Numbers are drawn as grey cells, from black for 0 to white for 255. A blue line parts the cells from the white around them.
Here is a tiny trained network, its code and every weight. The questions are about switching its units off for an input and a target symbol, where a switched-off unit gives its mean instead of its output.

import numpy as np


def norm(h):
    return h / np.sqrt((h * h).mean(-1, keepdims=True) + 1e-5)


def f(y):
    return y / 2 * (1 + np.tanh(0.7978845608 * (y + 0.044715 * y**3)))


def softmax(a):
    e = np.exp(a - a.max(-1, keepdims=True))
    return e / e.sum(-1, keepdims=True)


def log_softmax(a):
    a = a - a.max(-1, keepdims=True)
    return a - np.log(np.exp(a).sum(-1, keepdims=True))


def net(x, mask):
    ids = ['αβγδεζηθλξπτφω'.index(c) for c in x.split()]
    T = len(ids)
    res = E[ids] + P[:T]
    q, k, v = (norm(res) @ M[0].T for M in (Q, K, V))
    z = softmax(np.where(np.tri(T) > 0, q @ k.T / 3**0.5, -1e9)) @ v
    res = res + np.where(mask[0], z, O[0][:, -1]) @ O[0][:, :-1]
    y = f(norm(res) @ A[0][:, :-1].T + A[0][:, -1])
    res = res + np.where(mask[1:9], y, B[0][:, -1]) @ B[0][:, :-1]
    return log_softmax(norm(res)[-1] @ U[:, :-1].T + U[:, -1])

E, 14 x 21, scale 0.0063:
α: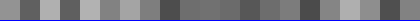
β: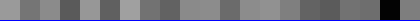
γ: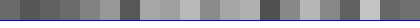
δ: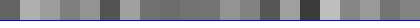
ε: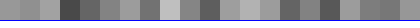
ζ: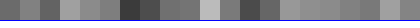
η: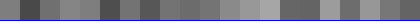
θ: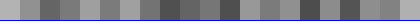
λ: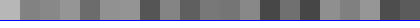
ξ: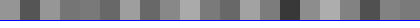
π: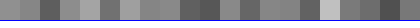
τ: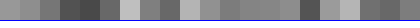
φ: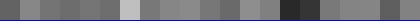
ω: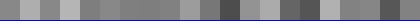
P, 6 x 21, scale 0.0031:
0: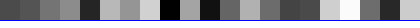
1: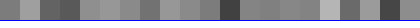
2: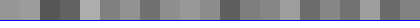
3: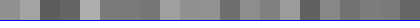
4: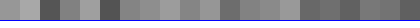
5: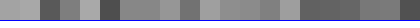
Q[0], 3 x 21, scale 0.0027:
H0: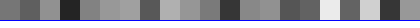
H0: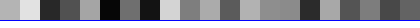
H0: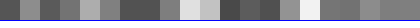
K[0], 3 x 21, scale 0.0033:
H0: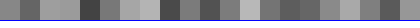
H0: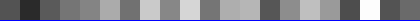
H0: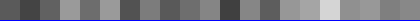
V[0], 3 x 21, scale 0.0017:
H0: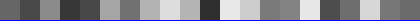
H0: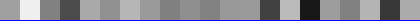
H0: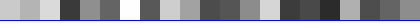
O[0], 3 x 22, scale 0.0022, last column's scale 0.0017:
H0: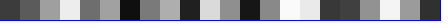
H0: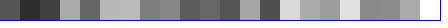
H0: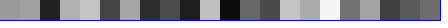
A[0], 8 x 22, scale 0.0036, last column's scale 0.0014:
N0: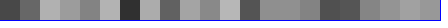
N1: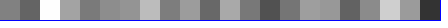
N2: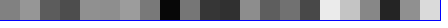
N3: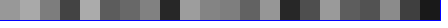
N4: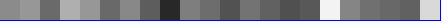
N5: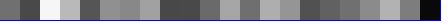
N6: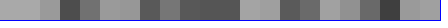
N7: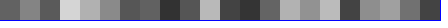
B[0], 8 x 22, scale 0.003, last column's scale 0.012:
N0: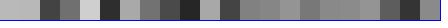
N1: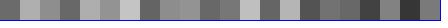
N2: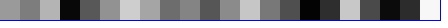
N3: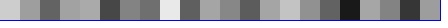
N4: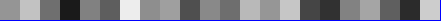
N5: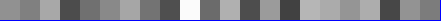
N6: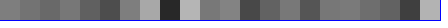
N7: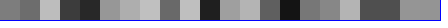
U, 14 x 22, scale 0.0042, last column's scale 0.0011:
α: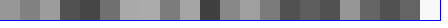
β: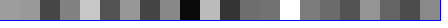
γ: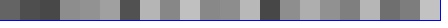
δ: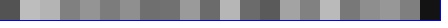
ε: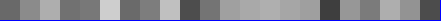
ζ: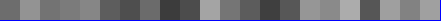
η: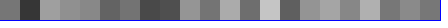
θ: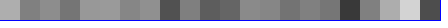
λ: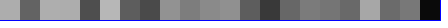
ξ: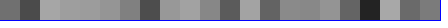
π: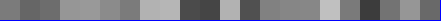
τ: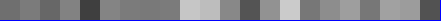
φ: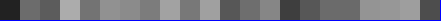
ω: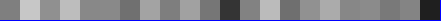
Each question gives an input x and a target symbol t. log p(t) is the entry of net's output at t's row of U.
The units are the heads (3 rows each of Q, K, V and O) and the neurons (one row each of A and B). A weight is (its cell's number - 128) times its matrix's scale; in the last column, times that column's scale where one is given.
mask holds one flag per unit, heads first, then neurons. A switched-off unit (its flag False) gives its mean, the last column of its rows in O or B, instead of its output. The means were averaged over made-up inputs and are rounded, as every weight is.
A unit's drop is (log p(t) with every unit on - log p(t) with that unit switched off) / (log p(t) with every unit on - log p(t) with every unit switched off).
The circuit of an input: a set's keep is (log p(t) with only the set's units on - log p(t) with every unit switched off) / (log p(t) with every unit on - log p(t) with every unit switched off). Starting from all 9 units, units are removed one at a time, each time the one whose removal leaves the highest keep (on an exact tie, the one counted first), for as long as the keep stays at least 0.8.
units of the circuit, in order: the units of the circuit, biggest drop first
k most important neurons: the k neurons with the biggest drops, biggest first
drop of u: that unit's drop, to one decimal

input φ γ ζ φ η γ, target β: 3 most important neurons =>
[N0; N2; N7]
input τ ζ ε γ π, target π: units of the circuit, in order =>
[H0; N2; N4; N7]
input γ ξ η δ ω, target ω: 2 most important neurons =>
[N2; N4]
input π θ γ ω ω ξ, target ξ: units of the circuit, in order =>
[H0; N2; N4; N1]
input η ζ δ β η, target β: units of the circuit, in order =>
[N2; N7]
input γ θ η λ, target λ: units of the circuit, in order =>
[H0; N2; N4]
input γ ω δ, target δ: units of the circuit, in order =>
[H0; N2; N4; N5]
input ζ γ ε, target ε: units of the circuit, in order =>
[H0; N2; N4]
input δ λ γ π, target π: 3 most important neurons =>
[N2; N4; N7]
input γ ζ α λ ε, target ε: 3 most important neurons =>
[N2; N4; N6]
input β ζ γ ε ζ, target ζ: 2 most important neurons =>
[N2; N0]
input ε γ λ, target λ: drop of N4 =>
0.4
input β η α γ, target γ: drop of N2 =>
0.4
